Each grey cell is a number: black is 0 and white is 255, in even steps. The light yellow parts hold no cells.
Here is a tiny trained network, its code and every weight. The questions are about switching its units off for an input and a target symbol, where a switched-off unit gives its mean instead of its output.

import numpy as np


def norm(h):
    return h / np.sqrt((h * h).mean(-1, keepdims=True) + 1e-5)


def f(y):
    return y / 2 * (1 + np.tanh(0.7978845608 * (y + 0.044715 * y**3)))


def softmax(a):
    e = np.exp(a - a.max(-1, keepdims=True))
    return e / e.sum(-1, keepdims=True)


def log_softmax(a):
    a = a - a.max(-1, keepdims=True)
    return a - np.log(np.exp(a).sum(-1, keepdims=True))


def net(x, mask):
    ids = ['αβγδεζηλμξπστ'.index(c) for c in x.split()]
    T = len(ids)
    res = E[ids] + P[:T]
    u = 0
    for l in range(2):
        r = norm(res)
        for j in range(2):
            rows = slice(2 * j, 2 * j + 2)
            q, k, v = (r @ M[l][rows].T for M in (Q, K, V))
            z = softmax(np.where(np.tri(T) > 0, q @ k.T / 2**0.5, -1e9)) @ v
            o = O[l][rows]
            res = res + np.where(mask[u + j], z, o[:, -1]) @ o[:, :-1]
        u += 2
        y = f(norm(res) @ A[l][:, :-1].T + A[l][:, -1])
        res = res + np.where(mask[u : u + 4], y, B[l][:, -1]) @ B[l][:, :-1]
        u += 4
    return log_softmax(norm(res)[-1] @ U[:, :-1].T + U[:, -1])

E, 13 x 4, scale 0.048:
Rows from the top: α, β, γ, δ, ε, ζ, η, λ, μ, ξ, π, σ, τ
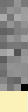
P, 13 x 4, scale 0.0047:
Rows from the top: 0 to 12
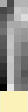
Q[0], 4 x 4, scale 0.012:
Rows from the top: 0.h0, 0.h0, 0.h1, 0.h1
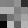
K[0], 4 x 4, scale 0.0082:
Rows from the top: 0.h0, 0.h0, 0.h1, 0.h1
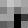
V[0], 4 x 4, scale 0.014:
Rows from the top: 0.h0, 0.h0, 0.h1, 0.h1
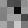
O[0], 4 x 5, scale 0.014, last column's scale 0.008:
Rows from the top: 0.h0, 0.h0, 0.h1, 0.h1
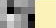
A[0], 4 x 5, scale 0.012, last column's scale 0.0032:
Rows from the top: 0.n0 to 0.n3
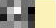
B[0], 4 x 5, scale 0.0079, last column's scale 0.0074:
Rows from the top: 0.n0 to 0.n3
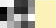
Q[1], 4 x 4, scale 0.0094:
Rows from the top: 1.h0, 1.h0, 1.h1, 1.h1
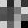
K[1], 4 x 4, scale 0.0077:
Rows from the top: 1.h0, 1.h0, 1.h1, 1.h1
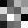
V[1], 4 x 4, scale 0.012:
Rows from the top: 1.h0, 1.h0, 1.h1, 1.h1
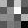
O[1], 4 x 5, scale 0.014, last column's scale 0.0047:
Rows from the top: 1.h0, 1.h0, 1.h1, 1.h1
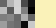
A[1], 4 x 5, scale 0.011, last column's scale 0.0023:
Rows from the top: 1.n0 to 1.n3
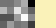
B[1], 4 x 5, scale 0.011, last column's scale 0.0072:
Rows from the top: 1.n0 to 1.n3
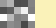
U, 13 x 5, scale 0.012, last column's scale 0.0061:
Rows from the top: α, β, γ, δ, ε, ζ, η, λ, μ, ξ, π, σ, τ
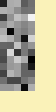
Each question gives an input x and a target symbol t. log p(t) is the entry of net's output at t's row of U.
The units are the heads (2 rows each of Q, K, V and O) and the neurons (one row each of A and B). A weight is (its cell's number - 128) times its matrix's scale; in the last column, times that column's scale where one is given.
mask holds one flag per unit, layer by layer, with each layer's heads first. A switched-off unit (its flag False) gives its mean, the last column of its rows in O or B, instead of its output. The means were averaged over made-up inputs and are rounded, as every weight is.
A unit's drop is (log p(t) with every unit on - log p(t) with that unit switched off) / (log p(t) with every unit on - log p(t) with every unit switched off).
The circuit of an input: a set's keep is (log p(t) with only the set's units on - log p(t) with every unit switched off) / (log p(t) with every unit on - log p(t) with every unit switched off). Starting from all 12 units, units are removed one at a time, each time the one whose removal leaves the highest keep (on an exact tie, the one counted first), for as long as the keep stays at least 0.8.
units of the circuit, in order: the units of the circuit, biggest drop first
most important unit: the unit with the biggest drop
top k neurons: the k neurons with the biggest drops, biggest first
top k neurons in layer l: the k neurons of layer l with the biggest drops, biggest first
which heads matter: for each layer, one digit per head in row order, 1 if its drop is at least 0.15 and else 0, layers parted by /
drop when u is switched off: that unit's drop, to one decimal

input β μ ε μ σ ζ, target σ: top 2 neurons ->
[0.n2 0.n1]
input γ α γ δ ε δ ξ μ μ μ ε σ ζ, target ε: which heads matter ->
11 / 10
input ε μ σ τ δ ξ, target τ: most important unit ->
1.h1
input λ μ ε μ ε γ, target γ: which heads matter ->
01 / 00
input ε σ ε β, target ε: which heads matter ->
11 / 00
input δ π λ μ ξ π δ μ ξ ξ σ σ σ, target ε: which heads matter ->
10 / 00
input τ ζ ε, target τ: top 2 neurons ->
[0.n1 0.n2]
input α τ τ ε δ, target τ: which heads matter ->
00 / 11
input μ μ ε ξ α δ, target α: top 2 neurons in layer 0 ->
[0.n1 0.n2]
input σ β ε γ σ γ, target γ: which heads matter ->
01 / 10
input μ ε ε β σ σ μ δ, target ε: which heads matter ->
11 / 00
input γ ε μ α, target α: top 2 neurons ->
[0.n1 1.n2]
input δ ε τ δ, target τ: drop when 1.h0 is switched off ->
0.1
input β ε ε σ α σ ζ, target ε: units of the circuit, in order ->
[0.h0]
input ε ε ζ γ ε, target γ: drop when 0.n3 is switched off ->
0.0
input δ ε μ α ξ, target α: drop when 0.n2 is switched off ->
0.1
